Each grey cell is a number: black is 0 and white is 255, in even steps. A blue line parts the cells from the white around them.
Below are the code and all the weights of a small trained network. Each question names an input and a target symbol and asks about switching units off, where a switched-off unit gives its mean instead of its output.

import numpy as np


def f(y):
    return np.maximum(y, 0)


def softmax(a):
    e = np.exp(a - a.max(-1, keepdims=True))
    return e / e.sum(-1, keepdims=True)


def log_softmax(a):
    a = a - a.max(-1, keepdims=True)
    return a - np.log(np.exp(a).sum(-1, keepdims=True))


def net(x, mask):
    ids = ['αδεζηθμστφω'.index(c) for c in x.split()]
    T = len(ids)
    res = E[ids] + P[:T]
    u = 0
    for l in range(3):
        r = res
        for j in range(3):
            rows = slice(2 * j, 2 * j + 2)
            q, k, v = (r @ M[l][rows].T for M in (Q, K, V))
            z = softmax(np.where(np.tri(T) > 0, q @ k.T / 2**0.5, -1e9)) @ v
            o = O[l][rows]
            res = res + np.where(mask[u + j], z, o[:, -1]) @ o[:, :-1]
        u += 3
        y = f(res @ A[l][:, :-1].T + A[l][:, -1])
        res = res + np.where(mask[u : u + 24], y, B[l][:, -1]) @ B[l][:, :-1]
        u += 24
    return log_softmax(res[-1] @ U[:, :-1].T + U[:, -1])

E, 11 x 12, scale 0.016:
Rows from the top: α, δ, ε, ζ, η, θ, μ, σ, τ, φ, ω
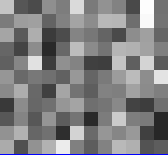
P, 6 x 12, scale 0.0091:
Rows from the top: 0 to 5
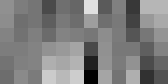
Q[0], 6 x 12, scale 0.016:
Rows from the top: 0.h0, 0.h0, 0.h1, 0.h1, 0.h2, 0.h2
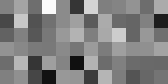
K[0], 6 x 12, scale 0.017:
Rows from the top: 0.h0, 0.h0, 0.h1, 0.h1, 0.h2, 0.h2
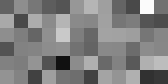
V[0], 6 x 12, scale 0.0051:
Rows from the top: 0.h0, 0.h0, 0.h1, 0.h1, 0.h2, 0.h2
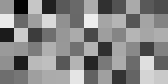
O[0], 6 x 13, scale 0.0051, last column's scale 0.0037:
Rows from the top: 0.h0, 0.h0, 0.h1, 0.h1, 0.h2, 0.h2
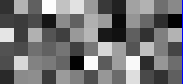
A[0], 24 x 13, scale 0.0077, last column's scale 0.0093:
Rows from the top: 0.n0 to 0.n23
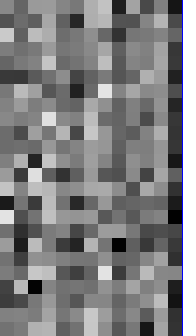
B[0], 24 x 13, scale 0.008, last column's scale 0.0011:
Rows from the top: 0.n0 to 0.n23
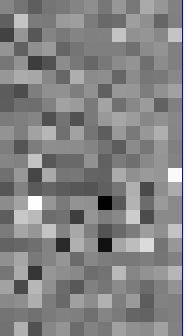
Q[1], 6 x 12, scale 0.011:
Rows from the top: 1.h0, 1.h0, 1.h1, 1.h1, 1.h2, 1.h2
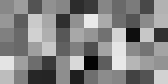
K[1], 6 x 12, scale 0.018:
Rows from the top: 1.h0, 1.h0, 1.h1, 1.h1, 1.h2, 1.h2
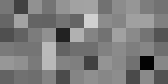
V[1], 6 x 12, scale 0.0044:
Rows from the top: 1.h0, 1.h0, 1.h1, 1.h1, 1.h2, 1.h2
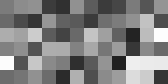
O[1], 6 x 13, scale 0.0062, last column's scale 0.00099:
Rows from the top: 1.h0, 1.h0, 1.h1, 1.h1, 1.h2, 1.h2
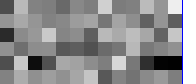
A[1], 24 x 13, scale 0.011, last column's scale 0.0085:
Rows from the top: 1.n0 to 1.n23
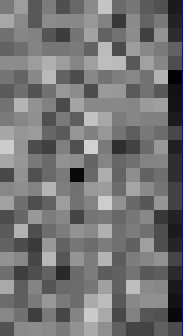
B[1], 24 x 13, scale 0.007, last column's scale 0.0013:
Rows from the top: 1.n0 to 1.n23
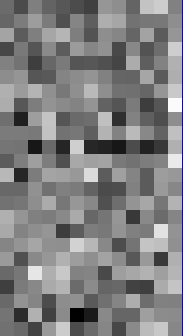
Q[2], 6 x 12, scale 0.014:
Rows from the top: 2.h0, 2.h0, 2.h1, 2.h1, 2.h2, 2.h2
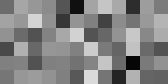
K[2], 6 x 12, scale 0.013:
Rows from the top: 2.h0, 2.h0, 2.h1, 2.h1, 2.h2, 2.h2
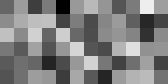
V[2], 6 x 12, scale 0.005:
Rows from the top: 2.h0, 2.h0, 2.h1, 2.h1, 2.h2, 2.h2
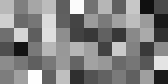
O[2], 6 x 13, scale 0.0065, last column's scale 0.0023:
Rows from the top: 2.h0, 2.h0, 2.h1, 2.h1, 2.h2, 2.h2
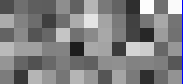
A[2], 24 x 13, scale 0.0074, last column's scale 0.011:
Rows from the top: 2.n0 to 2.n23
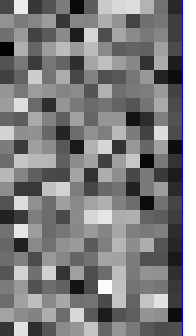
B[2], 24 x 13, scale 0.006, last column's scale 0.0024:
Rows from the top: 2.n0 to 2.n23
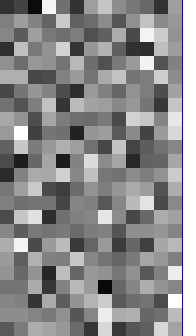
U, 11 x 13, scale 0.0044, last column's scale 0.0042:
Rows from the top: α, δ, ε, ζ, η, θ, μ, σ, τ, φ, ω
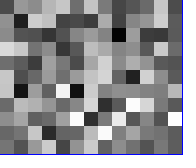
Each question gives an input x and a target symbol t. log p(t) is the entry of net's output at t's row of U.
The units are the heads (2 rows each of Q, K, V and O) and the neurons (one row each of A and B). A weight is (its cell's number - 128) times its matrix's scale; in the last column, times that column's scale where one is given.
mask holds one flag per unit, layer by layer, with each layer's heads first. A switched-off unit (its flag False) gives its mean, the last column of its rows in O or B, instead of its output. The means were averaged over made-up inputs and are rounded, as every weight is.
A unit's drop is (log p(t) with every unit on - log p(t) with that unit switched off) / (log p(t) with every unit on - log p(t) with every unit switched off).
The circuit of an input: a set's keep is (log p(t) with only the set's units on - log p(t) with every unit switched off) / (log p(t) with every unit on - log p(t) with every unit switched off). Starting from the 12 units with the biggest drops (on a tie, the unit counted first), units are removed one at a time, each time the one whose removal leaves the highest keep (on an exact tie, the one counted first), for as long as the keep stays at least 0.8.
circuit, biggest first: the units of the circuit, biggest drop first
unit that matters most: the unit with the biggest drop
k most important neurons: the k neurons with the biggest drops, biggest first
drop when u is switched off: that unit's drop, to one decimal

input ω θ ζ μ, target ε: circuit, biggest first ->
0.h0, 1.h1, 1.n10
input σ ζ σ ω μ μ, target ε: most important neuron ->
1.n10
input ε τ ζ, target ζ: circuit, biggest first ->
2.n9, 2.h0, 0.h2, 0.h0
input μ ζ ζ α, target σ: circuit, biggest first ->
0.h2, 2.h1
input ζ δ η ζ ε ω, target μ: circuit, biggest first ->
2.h1, 1.h0, 1.h1
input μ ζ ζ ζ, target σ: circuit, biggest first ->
0.h2, 2.h1, 0.h0
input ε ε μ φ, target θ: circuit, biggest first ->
2.h0, 1.h2, 1.n18
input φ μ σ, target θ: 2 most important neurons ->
1.n7, 1.n9
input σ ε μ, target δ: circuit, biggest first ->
1.h2, 2.h0
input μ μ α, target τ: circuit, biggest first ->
2.h1, 1.h2, 2.h0
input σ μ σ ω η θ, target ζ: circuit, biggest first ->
2.n9, 0.h0, 1.h1
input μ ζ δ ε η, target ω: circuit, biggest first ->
0.h2, 2.n11, 2.h2
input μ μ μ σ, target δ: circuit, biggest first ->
1.h2, 0.h0
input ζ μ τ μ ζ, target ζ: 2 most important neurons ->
2.n9, 0.n12
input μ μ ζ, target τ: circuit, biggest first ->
1.h2, 2.h1, 0.h2
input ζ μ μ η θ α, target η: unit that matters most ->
0.h2
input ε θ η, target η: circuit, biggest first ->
2.n0, 0.h2, 2.h2, 1.h2
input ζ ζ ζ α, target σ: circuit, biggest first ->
2.h1, 0.h2
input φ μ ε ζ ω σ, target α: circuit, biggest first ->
2.n3, 2.h0
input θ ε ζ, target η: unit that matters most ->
2.n0
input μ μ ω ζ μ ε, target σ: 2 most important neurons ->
0.n17, 1.n19
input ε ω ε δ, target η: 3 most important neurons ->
2.n0, 0.n19, 1.n4
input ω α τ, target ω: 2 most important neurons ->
2.n11, 0.n14
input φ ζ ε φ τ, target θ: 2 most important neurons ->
1.n9, 1.n7
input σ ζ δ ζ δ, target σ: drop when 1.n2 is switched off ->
0.0
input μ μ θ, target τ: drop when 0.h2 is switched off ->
0.2
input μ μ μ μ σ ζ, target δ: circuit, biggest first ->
1.h2
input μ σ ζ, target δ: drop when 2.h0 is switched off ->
0.2
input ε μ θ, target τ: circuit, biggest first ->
1.h2, 0.h2, 2.h1
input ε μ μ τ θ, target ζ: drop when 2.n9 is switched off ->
0.3
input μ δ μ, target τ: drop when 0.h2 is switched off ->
0.1
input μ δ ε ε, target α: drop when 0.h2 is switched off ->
0.2
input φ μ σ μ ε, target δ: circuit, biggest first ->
1.h2, 0.h0
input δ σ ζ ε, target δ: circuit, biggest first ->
1.h2
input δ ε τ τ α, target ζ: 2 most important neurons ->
2.n9, 0.n15
